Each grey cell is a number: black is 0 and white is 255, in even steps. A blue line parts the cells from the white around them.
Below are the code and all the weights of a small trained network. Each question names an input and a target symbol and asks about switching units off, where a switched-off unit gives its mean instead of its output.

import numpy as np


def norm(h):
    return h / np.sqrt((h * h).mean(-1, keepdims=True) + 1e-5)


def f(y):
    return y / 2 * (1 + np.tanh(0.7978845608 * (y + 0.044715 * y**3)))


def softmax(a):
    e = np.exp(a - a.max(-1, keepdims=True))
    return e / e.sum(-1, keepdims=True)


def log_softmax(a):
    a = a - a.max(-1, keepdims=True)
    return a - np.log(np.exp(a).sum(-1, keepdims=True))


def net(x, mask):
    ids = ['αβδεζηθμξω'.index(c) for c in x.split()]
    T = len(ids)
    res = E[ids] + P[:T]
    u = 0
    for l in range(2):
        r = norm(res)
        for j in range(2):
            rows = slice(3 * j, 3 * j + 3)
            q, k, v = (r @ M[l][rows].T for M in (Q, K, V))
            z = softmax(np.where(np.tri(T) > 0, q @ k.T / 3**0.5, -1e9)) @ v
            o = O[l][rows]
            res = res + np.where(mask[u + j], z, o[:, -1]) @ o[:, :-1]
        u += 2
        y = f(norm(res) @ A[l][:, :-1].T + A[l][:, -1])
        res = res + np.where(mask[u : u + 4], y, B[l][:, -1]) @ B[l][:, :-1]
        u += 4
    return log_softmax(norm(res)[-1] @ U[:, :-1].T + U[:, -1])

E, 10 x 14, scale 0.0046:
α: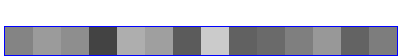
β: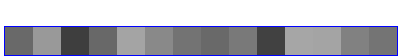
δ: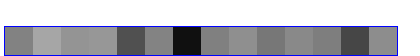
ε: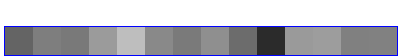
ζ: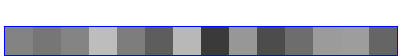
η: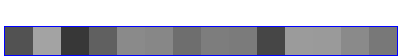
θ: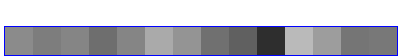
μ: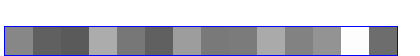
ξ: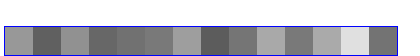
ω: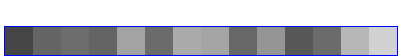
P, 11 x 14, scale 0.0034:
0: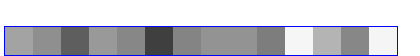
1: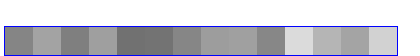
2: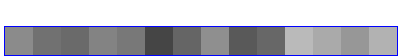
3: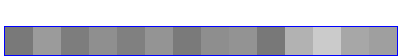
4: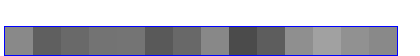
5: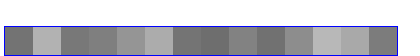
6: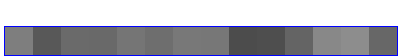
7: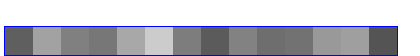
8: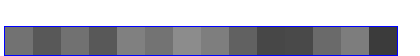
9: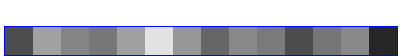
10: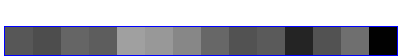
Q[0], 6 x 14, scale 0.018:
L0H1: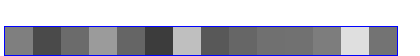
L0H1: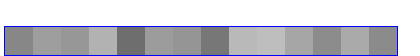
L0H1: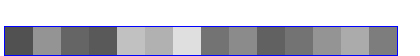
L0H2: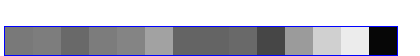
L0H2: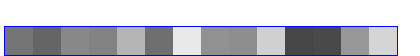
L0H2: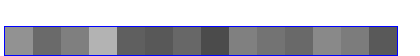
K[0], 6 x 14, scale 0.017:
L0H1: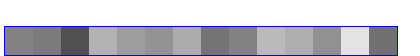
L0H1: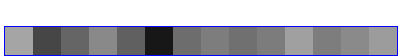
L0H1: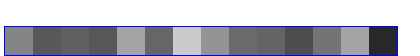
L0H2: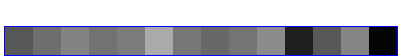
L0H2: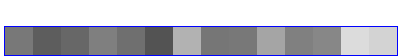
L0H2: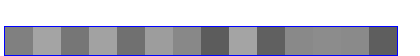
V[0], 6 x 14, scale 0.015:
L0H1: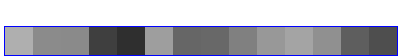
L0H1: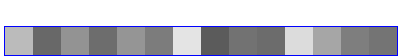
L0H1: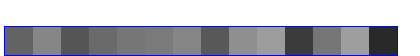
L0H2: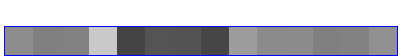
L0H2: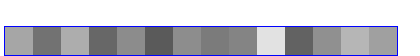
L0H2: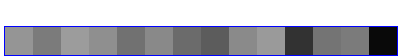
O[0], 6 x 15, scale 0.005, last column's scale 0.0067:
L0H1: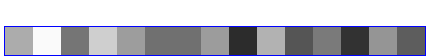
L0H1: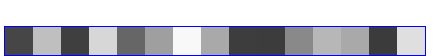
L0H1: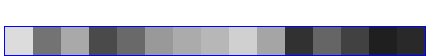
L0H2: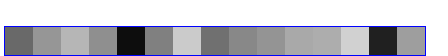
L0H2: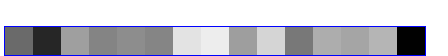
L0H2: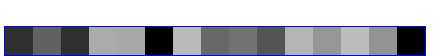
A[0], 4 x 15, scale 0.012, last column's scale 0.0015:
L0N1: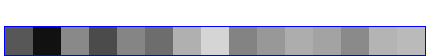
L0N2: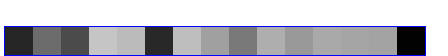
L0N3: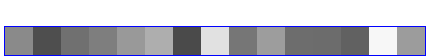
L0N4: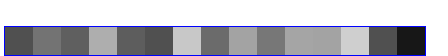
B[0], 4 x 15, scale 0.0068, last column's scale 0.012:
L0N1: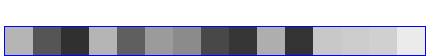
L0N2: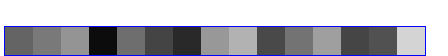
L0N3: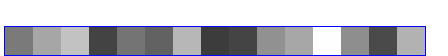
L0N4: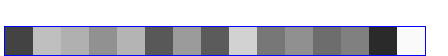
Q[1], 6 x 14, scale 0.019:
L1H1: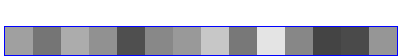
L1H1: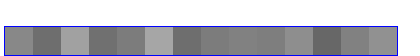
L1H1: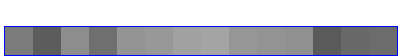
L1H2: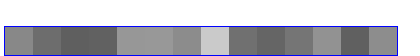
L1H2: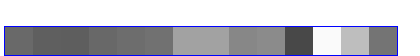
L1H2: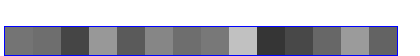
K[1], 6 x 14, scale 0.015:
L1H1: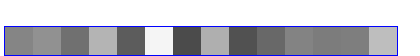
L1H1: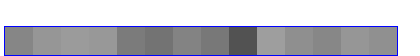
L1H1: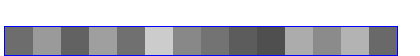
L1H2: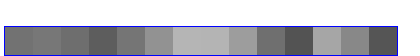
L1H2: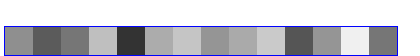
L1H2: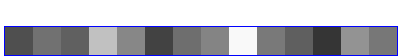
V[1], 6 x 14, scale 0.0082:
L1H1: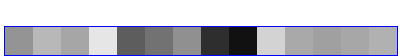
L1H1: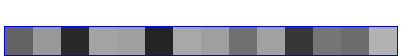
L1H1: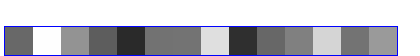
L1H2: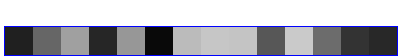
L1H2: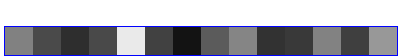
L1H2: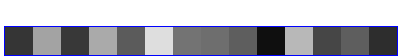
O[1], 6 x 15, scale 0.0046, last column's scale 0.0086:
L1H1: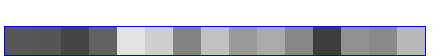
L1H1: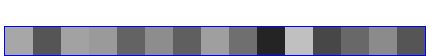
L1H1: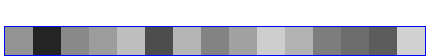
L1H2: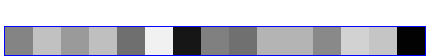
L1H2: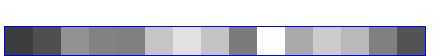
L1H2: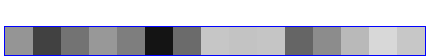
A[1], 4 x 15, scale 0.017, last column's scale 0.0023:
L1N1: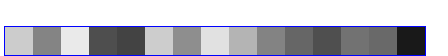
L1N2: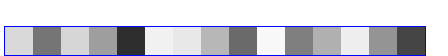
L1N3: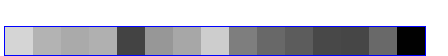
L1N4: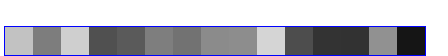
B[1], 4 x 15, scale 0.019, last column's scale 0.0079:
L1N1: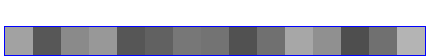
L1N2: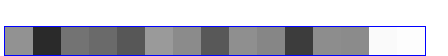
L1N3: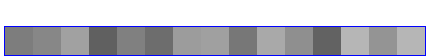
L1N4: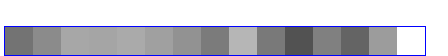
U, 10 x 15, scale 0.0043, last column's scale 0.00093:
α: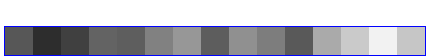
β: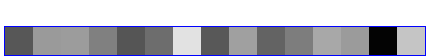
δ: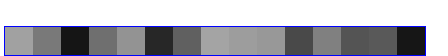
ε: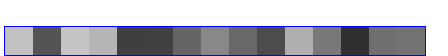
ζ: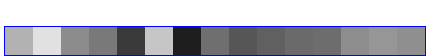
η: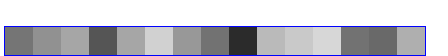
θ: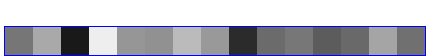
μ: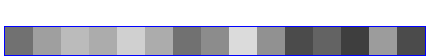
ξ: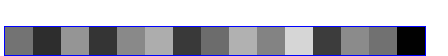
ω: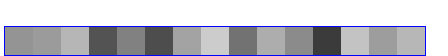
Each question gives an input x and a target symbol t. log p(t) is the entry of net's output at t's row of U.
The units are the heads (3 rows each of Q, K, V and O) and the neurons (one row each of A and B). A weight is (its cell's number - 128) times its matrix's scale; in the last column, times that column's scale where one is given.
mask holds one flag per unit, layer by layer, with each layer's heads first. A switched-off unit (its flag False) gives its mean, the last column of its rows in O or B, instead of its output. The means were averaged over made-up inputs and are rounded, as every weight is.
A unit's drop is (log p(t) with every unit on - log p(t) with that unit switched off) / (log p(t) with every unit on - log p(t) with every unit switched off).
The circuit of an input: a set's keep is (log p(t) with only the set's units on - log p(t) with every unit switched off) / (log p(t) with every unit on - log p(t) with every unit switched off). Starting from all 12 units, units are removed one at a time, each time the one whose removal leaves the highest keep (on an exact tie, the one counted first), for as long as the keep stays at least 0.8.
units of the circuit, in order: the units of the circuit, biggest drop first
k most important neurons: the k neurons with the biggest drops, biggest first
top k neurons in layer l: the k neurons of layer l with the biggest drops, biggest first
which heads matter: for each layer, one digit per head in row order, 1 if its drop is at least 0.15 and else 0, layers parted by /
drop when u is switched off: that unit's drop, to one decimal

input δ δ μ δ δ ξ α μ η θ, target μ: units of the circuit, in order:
[L0H1 L1N4]
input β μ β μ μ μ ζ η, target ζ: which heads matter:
11 / 01
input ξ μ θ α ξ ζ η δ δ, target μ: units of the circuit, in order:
[L0H1 L1N4]
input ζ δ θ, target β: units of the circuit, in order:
[L0H1 L0H2 L0N4]
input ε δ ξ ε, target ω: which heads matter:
11 / 00
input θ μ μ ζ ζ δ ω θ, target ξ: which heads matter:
11 / 01
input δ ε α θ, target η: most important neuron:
[L0N3]
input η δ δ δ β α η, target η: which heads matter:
01 / 01
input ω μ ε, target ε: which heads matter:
11 / 00
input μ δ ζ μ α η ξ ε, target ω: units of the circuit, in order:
[L1N3 L0H1]
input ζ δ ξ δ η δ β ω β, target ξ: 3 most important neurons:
[L1N2 L0N1 L1N4]
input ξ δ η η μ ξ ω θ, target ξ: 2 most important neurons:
[L0N1 L1N2]
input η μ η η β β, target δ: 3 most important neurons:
[L1N2 L1N4 L0N4]
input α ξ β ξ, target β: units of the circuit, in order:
[L1N2]
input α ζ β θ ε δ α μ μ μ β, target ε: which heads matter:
11 / 11
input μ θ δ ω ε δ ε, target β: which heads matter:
01 / 00
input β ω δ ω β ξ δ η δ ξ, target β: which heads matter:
11 / 11
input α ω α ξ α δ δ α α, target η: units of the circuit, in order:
[L0H2 L1H2 L0N1 L0N3]
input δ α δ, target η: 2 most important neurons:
[L0N3 L1N2]
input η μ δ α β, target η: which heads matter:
01 / 00
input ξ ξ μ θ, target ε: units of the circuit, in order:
[L1N1 L0H2 L0N1]
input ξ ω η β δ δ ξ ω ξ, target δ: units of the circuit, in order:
[L0H2 L0H1 L1H2]
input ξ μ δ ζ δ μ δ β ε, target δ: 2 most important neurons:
[L1N2 L1N4]
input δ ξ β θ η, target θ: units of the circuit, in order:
[L0H1]
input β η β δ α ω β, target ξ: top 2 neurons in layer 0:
[L0N3 L0N1]
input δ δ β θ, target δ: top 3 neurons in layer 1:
[L1N2 L1N4 L1N3]
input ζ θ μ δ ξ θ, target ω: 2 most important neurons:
[L1N3 L0N1]
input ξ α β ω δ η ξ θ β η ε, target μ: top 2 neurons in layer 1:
[L1N4 L1N2]
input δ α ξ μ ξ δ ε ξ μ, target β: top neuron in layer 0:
[L0N4]
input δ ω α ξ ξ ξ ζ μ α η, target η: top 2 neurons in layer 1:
[L1N2 L1N4]
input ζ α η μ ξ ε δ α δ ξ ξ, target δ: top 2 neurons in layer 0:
[L0N2 L0N1]
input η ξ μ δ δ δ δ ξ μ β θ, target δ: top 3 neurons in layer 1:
[L1N2 L1N4 L1N1]
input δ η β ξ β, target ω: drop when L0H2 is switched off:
0.9
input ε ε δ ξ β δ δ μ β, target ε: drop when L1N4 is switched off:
0.0
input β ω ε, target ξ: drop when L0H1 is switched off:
1.0
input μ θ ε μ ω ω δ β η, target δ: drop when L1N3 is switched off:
0.1
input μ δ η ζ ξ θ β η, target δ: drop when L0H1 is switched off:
0.3
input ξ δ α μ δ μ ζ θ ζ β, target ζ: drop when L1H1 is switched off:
0.2
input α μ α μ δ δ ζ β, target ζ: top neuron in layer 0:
[L0N4]
